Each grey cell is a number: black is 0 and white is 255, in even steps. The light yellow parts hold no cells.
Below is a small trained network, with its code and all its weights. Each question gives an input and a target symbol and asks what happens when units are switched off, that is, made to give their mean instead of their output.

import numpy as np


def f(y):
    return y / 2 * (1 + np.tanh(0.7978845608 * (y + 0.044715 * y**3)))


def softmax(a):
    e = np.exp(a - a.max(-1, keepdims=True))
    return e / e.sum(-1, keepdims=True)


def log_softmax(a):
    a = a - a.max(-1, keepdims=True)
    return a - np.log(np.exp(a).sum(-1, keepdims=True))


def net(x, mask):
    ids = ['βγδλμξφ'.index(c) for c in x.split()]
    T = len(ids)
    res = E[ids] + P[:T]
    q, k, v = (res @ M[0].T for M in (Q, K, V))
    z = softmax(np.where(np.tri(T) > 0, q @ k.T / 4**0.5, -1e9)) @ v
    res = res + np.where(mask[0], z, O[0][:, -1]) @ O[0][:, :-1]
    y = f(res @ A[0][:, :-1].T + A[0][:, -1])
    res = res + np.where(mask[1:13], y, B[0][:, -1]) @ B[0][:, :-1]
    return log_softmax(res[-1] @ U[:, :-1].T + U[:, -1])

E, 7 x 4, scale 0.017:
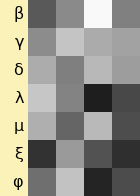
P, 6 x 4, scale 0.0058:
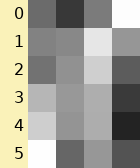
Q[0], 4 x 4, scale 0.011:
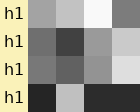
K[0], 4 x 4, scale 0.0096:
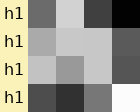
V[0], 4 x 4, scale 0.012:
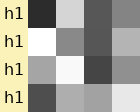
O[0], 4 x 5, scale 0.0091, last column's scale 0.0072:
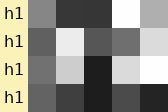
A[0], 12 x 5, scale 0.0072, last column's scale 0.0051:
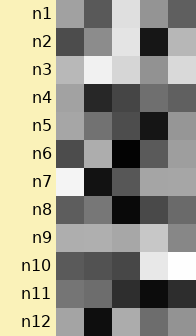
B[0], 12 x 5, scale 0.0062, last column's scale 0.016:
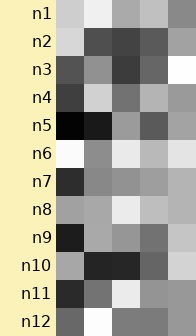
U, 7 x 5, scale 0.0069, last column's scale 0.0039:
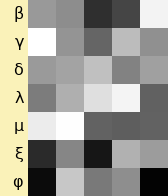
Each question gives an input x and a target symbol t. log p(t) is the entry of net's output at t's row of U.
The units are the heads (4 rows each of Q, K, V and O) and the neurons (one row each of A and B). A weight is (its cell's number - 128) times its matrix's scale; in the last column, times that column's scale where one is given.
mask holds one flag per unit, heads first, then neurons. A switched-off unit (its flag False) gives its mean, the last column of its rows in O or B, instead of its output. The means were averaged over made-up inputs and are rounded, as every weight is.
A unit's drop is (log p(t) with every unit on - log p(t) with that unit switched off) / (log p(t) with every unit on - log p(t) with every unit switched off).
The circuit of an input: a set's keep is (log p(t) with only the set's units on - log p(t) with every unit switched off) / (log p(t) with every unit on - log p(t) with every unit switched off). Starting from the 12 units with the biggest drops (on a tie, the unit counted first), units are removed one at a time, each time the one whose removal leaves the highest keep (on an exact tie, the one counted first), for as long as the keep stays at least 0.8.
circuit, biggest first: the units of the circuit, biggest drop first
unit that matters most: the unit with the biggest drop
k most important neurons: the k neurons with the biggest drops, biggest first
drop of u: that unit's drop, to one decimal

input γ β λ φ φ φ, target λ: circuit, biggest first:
(h1 n6 n8 n11)
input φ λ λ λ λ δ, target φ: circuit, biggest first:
(h1 n9 n3)
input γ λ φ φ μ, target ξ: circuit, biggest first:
(h1 n6)
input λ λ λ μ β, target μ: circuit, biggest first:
(n2 h1)
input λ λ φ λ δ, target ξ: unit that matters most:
n6
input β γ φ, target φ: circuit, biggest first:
(h1 n11 n5 n12)
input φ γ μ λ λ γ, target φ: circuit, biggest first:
(h1 n9 n3)
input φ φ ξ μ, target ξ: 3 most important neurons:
(n6 n7 n8)
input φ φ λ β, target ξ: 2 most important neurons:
(n6 n8)
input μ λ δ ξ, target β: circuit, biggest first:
(h1 n2 n5)
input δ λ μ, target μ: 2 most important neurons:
(n2 n5)
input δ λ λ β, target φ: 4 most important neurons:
(n6 n3 n9 n10)
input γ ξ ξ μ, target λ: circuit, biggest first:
(h1 n7)
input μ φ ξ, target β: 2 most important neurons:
(n2 n6)
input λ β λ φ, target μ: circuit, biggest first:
(h1 n6)
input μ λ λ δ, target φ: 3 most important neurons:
(n6 n9 n3)
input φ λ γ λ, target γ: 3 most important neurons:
(n6 n10 n3)
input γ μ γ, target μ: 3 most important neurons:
(n5 n10 n7)
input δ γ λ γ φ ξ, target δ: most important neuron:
(n11)
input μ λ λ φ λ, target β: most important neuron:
(n5)
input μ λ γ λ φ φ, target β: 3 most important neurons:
(n2 n5 n6)
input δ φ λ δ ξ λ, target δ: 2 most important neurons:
(n11 n5)
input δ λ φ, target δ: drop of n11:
0.2
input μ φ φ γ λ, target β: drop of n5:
0.3
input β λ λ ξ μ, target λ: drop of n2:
0.1
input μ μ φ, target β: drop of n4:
0.0
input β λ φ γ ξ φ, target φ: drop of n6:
0.2
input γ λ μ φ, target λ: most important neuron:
(n6)
